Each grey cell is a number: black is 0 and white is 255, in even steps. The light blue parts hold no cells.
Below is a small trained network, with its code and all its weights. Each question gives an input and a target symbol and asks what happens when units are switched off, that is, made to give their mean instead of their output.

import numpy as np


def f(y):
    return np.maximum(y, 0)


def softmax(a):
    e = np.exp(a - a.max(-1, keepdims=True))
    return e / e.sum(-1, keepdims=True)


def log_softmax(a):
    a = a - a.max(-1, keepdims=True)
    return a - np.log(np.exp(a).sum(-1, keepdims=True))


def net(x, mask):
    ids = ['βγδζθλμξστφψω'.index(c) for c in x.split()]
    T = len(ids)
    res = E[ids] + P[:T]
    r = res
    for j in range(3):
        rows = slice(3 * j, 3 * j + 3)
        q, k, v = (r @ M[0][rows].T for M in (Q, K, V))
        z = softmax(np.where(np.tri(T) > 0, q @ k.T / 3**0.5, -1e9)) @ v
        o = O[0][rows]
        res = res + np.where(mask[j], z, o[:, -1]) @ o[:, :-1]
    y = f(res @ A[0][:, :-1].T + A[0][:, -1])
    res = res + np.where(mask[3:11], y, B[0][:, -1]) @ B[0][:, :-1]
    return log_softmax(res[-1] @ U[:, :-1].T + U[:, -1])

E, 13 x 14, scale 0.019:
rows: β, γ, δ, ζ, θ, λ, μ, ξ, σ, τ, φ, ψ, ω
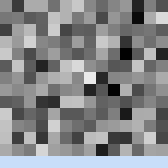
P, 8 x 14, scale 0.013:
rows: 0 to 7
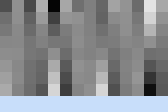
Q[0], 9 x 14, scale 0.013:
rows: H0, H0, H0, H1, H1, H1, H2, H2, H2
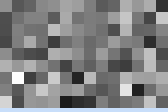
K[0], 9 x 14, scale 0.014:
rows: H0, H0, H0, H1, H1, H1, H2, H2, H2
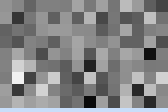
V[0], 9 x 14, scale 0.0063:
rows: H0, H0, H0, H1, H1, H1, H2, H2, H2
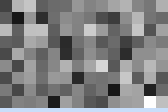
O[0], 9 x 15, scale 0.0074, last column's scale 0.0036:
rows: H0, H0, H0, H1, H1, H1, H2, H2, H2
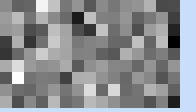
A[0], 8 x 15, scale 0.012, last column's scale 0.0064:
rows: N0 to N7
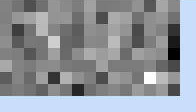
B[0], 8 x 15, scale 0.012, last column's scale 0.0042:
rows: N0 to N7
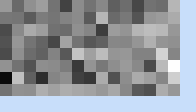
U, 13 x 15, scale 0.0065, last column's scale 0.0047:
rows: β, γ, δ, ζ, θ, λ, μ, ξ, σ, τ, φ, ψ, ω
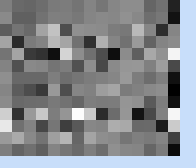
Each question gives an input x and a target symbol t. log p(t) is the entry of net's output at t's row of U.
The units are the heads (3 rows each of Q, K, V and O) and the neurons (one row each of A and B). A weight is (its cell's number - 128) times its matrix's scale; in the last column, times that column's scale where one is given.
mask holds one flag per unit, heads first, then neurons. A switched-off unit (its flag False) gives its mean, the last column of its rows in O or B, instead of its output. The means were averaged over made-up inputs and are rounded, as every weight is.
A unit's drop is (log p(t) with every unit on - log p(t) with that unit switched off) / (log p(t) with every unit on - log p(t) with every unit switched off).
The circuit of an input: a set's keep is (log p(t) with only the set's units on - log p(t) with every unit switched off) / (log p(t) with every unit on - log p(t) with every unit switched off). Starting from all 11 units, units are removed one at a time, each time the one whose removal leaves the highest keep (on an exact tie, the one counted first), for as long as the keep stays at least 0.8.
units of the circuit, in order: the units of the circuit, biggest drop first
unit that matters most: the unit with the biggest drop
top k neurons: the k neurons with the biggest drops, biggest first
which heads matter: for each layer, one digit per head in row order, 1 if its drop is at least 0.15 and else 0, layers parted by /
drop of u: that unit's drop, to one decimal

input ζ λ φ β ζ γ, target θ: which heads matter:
000
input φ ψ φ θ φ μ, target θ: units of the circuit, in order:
[H2; N6]
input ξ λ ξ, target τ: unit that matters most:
H2
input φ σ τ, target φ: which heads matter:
011
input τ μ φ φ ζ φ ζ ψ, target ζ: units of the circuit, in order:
[H0; H2]
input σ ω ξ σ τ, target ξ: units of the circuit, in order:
[H2; N4]
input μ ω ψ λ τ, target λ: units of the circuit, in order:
[H2; N2; H0; H1]
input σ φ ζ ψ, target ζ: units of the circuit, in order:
[H2; H0]
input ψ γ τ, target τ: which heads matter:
111
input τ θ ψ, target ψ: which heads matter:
110
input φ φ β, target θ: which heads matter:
000
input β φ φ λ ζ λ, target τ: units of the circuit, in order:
[H2; N6; N0]
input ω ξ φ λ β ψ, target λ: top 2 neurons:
[N2; N3]
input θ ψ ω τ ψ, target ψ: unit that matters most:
H0
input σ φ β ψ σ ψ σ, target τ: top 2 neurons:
[N0; N6]
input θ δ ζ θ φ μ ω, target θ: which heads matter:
001
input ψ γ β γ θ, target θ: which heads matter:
101
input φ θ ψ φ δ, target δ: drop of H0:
0.2
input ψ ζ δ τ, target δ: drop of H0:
0.2
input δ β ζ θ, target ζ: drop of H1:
0.1
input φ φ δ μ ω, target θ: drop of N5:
0.0
